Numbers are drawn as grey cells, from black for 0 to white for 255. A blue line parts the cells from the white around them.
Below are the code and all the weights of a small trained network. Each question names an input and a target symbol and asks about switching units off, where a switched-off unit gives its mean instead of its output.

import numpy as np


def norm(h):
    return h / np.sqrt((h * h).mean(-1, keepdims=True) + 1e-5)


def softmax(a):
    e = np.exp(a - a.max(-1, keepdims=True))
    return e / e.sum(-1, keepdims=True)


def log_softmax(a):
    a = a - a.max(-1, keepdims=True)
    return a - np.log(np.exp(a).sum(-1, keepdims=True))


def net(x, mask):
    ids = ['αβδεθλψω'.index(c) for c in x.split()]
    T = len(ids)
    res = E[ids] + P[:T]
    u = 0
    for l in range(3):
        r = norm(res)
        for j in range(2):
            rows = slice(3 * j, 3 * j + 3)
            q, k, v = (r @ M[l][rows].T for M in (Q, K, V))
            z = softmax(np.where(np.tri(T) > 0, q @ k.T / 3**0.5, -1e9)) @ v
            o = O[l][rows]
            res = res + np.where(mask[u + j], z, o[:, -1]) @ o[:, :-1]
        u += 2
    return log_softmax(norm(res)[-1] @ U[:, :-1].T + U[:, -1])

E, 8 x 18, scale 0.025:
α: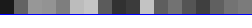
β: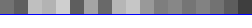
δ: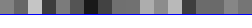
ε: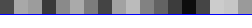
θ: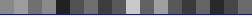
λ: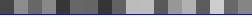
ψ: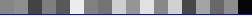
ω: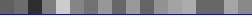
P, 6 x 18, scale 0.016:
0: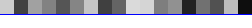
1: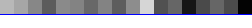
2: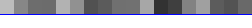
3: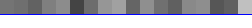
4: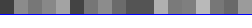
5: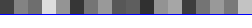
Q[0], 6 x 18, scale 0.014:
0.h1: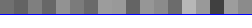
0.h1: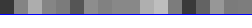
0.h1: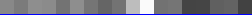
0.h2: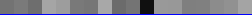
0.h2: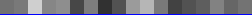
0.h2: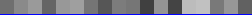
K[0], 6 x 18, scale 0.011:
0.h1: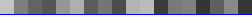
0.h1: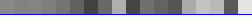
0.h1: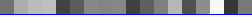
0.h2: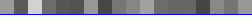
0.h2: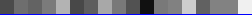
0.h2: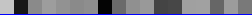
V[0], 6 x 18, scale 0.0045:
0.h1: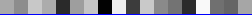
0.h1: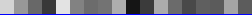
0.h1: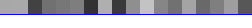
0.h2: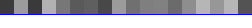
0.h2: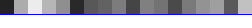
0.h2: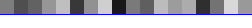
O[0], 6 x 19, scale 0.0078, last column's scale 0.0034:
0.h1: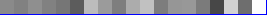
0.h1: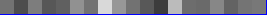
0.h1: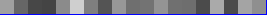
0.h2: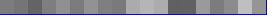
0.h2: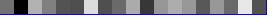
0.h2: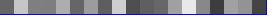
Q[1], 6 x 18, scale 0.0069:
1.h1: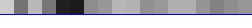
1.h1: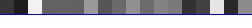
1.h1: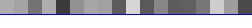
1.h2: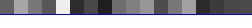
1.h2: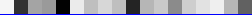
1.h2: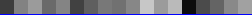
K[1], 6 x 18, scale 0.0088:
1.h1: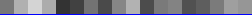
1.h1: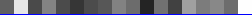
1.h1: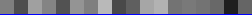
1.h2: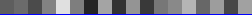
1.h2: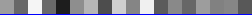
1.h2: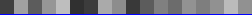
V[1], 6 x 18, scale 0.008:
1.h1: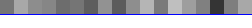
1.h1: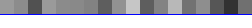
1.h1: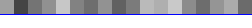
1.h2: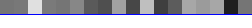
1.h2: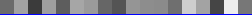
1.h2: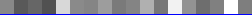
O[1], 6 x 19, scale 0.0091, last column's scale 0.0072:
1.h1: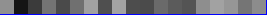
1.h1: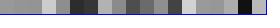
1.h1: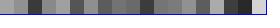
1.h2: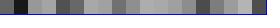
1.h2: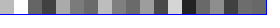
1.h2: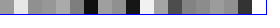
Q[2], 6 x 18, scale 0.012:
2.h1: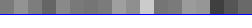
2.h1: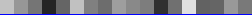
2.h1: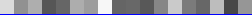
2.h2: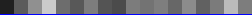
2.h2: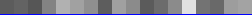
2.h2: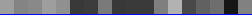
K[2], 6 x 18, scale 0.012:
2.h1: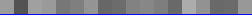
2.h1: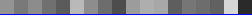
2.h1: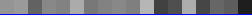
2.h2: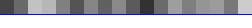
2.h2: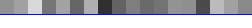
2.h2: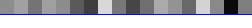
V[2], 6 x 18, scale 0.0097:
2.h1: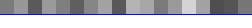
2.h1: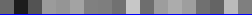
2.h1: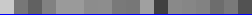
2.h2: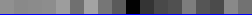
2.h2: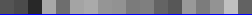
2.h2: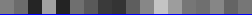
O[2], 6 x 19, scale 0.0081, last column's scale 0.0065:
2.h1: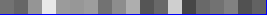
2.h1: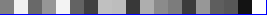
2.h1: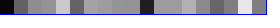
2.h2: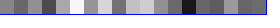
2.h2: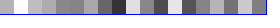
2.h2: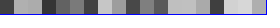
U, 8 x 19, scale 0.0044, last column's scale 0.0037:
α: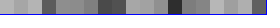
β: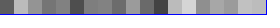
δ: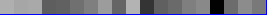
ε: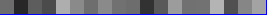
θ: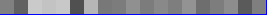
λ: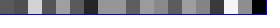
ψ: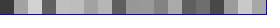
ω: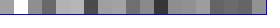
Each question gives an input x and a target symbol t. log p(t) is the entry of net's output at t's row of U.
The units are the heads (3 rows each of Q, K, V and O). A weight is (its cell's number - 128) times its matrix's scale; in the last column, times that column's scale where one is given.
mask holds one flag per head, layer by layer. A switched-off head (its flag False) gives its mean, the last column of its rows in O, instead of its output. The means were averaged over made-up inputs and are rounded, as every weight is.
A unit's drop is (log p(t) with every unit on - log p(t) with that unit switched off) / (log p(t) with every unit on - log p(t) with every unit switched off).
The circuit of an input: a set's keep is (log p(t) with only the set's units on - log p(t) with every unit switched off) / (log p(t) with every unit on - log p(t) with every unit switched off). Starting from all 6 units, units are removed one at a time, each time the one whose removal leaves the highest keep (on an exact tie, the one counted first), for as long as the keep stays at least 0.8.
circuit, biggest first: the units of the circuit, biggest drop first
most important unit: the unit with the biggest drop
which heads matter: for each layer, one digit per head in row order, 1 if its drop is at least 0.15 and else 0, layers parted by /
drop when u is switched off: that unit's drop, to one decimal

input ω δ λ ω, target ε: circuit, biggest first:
0.h1, 2.h1
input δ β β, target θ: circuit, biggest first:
1.h2
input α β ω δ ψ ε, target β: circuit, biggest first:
1.h2, 2.h1, 2.h2
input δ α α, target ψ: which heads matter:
00 / 00 / 01
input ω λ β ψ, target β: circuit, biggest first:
2.h1, 2.h2, 1.h2
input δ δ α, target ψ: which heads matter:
00 / 01 / 01
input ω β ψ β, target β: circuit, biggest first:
1.h2, 2.h1, 2.h2, 0.h1
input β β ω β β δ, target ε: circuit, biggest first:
2.h1, 1.h2, 2.h2, 1.h1
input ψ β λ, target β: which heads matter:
00 / 00 / 01
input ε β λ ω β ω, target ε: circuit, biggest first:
0.h1, 1.h1
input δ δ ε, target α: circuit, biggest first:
1.h2, 2.h2, 2.h1
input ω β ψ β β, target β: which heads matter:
01 / 01 / 11
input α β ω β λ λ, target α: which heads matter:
11 / 01 / 11
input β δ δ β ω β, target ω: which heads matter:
00 / 01 / 00
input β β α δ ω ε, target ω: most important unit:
1.h2
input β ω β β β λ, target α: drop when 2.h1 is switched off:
0.5
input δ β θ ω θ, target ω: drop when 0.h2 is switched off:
0.1
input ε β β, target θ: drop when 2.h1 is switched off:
0.1
